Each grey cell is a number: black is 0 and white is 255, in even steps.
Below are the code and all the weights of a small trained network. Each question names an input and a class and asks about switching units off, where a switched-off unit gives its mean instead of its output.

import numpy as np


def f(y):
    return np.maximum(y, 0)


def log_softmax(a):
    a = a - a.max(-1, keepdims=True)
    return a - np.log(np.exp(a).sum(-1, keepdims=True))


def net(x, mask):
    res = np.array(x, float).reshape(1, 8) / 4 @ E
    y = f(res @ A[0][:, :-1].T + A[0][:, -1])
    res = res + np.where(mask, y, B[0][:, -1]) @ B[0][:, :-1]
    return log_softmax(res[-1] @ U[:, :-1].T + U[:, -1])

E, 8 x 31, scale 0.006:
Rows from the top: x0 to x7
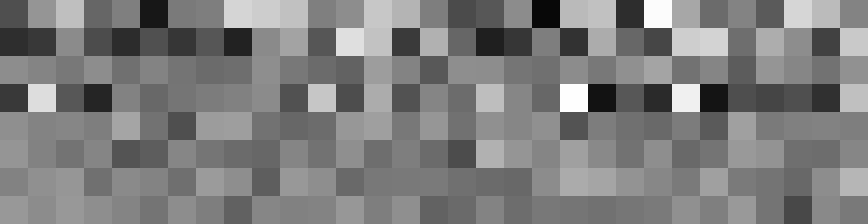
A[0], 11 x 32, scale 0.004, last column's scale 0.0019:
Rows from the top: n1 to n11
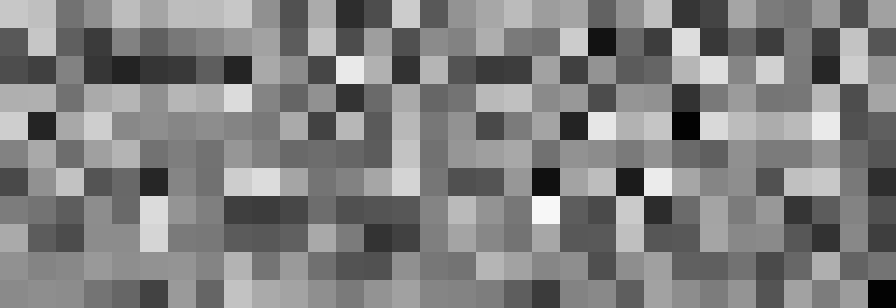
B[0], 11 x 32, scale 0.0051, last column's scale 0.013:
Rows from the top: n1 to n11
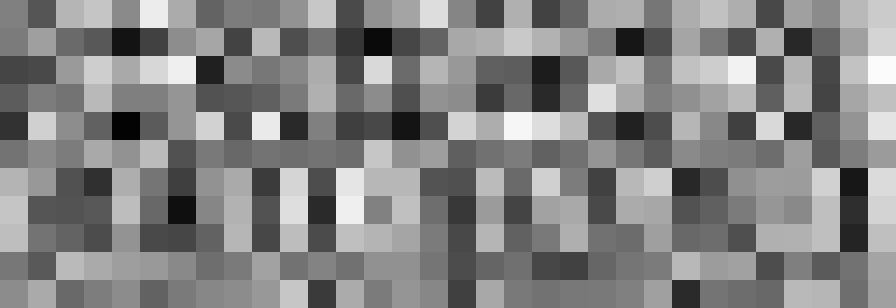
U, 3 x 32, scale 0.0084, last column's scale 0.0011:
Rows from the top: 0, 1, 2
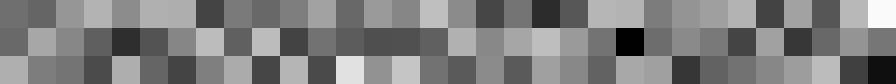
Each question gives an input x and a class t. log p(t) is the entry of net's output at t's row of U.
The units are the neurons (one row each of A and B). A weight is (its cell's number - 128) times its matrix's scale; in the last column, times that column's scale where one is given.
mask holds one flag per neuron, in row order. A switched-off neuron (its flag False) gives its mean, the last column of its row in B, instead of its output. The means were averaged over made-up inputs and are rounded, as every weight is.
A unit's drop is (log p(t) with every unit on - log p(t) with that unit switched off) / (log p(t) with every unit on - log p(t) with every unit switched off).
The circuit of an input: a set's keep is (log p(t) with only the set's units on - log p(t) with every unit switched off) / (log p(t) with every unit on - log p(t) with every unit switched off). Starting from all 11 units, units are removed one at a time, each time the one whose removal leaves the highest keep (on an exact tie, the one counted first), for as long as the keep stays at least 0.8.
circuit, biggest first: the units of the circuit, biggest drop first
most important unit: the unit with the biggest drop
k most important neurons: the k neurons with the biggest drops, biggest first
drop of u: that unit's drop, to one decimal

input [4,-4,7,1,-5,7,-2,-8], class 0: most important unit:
n8
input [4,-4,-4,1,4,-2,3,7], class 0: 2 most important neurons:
[n8, n1]
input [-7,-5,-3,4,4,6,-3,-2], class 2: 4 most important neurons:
[n8, n3, n9, n5]
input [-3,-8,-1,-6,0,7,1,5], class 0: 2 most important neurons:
[n1, n4]
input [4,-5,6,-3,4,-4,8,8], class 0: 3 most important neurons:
[n1, n8, n4]
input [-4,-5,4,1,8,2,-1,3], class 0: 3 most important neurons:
[n1, n7, n4]
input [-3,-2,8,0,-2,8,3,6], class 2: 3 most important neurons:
[n3, n5, n8]
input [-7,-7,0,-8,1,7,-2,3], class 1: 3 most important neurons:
[n5, n3, n7]
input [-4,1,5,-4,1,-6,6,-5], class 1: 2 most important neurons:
[n5, n7]
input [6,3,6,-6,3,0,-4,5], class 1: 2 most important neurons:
[n5, n8]
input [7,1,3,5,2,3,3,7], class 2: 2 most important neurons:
[n7, n5]
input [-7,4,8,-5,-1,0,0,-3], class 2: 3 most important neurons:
[n8, n9, n2]
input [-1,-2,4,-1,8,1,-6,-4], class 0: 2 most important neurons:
[n7, n2]
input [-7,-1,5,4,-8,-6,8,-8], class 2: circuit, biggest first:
[n8]
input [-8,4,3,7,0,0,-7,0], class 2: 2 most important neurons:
[n8, n5]
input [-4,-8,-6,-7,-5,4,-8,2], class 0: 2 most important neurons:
[n1, n4]
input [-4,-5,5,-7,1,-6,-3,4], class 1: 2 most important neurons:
[n5, n3]
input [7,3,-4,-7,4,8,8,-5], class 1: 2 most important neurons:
[n5, n8]
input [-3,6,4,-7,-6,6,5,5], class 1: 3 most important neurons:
[n5, n1, n4]
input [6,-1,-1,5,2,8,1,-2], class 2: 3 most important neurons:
[n7, n5, n11]
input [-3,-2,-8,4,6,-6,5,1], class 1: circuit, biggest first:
[n2]
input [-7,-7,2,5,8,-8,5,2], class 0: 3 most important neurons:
[n1, n4, n7]
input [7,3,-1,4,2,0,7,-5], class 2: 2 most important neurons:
[n7, n5]
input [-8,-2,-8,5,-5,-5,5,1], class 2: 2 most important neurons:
[n8, n5]
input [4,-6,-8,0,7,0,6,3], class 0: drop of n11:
0.0
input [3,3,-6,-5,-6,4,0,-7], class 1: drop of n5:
1.1
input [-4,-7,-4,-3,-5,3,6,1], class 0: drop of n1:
0.1
